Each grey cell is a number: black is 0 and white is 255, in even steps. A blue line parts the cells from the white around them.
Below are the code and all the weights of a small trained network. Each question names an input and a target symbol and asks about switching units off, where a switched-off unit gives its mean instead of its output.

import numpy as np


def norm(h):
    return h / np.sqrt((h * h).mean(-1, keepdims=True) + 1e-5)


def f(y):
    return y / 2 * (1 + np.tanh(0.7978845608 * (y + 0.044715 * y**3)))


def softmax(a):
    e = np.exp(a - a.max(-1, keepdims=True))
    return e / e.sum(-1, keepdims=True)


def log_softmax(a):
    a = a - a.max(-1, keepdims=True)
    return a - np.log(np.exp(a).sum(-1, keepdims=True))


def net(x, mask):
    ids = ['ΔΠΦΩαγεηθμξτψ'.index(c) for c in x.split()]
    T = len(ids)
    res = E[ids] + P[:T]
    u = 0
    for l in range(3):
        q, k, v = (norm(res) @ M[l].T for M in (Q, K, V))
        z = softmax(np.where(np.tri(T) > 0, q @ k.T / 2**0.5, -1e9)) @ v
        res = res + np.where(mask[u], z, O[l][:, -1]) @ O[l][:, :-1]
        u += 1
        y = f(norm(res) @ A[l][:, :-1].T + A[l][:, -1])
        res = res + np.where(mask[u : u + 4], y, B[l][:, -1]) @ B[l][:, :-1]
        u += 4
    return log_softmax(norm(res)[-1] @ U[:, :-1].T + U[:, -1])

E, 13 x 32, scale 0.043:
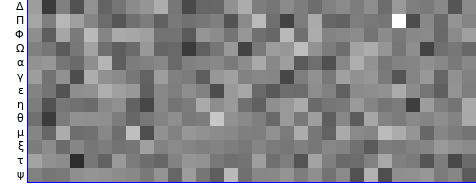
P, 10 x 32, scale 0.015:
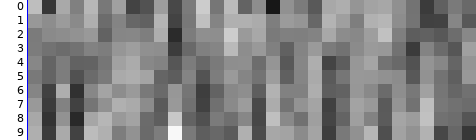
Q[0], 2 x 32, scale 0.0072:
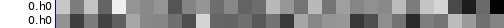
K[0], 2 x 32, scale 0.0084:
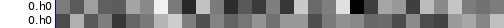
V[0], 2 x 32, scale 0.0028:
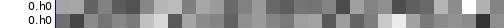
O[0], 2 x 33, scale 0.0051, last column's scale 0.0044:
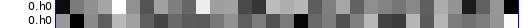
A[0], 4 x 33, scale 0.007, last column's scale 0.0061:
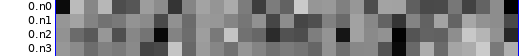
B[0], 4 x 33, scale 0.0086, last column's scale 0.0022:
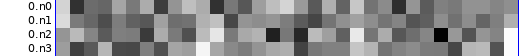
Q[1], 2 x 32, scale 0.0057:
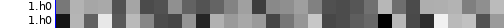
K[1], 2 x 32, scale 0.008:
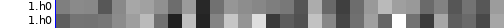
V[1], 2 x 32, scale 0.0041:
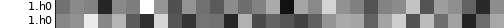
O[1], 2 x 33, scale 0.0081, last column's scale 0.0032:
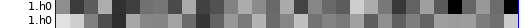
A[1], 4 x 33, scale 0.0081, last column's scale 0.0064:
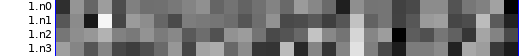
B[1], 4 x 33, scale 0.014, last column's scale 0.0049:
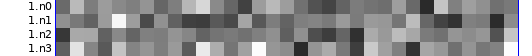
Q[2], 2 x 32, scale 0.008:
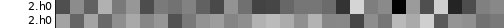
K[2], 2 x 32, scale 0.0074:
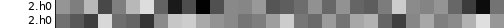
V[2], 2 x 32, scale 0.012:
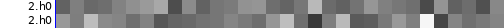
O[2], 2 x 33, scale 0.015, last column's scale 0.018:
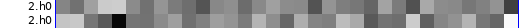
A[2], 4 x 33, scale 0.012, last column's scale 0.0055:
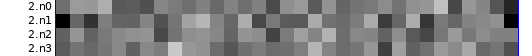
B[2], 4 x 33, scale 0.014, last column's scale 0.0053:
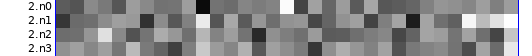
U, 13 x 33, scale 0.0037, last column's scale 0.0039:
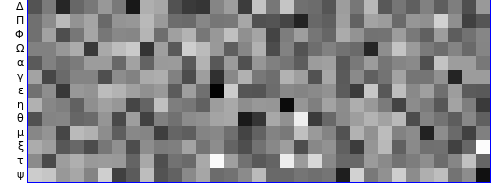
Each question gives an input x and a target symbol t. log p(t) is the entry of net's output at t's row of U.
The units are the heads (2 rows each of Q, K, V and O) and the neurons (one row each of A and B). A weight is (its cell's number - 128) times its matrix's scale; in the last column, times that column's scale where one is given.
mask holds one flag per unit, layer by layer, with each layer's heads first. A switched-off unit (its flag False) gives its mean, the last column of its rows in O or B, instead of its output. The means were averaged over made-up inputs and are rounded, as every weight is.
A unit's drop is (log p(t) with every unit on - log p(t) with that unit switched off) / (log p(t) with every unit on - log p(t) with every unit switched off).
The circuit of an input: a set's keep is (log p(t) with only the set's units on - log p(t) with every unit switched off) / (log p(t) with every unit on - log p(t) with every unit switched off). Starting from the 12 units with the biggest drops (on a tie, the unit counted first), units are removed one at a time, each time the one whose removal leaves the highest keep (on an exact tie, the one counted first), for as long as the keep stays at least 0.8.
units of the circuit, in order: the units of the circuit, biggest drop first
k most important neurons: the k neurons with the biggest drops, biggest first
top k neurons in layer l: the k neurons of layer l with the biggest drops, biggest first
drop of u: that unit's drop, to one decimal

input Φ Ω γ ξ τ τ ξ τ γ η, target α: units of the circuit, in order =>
[2.h0, 0.h0, 2.n1]
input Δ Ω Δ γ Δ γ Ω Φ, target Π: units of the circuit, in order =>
[1.n2, 1.h0]
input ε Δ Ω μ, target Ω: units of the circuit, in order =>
[2.h0, 2.n0, 1.h0]
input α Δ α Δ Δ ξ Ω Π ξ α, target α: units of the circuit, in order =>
[2.h0, 0.n3, 2.n1]
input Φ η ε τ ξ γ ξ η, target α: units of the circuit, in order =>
[2.h0, 2.n1]
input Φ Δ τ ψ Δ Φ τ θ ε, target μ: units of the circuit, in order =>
[1.n1, 1.h0]
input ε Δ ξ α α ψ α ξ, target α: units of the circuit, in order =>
[2.n1, 2.h0]
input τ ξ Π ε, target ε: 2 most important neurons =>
[1.n3, 2.n3]
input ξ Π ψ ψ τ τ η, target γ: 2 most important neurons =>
[0.n0, 2.n2]
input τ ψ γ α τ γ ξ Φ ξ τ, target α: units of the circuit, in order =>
[2.h0, 2.n1]
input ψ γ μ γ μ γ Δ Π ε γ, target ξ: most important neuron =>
[0.n3]
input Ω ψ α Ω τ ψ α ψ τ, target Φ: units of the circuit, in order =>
[1.n3, 1.h0]
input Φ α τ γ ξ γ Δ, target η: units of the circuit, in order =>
[2.n3, 2.h0]
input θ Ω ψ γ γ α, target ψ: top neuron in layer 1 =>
[1.n3]
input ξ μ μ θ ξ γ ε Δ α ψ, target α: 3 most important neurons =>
[2.n1, 0.n3, 1.n3]
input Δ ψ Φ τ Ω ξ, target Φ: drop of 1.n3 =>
0.7
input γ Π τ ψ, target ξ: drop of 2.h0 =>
0.4
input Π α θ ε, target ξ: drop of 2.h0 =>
0.6
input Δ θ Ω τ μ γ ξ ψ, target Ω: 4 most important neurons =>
[1.n3, 2.n3, 2.n2, 0.n3]
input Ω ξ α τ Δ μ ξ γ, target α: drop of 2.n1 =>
0.8
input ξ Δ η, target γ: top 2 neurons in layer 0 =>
[0.n0, 0.n2]
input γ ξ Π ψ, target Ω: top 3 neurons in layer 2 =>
[2.n3, 2.n2, 2.n1]
